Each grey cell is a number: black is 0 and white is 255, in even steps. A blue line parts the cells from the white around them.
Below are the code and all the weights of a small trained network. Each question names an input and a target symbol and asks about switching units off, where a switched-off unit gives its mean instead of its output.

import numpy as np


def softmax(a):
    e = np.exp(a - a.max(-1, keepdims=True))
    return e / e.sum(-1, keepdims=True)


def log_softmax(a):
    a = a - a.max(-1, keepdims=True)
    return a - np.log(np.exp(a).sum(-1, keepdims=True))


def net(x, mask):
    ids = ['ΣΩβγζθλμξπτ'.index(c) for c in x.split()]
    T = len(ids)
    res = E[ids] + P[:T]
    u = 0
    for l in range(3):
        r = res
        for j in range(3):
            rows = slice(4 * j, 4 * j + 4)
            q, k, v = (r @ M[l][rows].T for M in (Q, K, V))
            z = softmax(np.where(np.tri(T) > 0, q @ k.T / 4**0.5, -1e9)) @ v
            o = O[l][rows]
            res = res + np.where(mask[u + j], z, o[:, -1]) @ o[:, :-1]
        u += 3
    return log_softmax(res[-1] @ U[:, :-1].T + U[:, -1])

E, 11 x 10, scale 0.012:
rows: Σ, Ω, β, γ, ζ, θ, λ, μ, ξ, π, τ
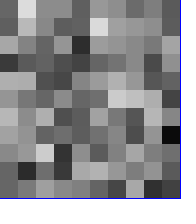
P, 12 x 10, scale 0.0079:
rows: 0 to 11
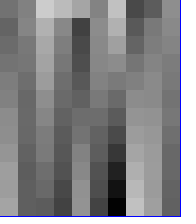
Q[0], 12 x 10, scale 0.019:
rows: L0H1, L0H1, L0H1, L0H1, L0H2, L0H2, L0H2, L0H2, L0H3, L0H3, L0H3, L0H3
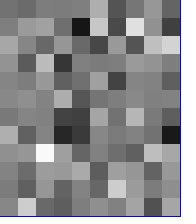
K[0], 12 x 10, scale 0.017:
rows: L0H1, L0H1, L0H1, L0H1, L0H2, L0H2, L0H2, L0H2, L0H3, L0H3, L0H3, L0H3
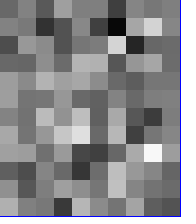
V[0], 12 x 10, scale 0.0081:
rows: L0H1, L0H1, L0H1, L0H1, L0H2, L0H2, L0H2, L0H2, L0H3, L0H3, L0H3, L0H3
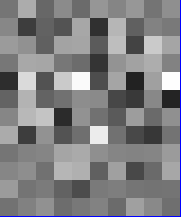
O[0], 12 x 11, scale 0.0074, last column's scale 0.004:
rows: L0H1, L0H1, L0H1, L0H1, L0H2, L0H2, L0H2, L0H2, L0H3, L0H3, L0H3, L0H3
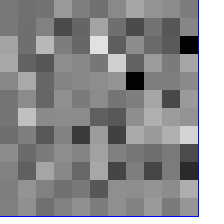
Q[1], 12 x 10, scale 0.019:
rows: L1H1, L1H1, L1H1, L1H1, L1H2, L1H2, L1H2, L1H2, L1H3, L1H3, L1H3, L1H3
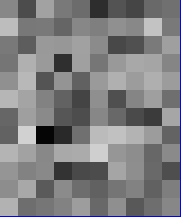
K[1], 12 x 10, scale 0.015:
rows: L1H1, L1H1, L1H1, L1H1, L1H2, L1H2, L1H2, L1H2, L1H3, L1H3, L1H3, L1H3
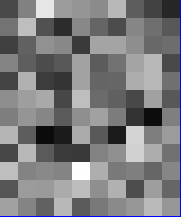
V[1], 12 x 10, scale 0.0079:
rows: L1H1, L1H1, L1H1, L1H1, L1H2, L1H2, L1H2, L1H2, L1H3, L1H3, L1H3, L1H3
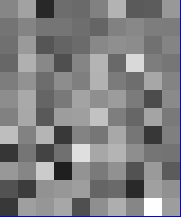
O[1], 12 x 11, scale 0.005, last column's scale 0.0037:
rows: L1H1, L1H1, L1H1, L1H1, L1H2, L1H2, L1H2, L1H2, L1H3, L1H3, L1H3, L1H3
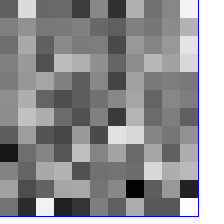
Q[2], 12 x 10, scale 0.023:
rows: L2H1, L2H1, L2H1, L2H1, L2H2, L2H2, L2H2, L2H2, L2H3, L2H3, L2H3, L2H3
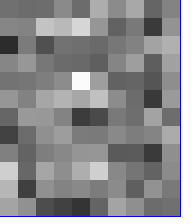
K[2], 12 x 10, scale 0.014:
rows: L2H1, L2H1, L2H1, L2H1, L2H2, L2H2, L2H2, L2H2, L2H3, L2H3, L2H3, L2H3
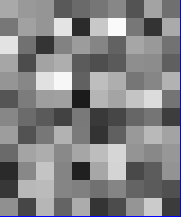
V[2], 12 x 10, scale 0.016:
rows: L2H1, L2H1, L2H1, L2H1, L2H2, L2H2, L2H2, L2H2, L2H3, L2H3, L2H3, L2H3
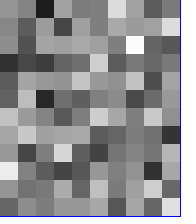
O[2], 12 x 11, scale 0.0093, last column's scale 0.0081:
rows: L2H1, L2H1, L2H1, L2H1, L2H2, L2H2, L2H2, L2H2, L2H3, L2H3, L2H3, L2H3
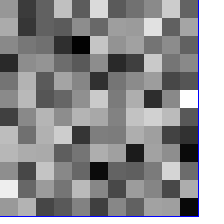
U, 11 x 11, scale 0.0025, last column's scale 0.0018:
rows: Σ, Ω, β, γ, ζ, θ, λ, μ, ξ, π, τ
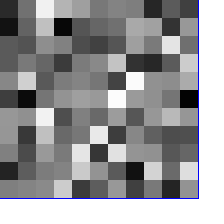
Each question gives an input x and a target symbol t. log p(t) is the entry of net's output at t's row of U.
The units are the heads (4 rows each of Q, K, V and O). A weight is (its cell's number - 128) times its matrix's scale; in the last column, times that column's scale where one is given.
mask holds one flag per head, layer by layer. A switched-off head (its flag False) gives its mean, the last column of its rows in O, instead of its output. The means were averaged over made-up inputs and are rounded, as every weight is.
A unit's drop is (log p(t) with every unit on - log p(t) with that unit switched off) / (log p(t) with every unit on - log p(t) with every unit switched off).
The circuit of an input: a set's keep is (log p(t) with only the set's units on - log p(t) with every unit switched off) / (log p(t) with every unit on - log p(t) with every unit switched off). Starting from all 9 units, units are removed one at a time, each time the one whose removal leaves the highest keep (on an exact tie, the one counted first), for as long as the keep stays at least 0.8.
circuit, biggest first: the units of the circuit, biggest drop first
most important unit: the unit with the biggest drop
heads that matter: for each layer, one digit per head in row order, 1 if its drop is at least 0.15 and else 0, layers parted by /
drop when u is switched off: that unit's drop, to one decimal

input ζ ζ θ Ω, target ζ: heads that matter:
000 / 011 / 010
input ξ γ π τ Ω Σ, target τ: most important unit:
L2H2
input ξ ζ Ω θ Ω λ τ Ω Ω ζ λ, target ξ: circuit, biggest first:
[L2H1; L0H3]
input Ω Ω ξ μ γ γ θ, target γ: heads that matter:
100 / 000 / 010
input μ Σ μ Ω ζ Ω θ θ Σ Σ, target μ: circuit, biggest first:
[L2H3; L0H2; L2H1]
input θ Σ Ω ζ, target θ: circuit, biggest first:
[L0H2; L2H1; L1H2]
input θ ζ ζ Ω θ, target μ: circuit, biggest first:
[L2H1; L2H3]
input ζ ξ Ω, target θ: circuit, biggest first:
[L2H1; L0H1; L1H2; L2H3]
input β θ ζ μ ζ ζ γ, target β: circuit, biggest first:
[L2H3; L0H2; L1H1]
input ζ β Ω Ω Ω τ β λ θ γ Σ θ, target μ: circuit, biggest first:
[L2H3; L2H1]
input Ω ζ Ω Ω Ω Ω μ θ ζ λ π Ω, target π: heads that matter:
100 / 001 / 110
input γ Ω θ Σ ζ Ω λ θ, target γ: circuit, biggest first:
[L2H2; L1H3]
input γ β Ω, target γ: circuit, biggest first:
[L2H2; L2H3]
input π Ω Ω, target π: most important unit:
L1H3
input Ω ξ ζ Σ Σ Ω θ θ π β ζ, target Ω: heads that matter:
100 / 000 / 100
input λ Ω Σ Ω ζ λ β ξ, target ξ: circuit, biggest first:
[L2H1; L1H3]
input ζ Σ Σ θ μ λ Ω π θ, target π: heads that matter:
000 / 001 / 110
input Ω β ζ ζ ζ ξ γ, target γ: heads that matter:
000 / 000 / 010
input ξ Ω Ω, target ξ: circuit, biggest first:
[L2H1; L0H2]
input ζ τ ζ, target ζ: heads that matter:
000 / 001 / 010
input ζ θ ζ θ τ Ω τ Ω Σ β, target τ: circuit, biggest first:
[L2H2]
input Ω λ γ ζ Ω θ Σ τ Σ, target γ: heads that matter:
100 / 000 / 111
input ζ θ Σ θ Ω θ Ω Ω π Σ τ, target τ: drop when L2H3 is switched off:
0.1
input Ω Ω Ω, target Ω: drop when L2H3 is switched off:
-0.1
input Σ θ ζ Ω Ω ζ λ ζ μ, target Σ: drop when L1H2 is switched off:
0.1
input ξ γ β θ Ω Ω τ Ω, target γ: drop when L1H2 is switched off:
0.0
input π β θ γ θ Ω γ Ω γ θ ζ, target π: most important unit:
L1H3
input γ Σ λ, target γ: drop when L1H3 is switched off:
0.2
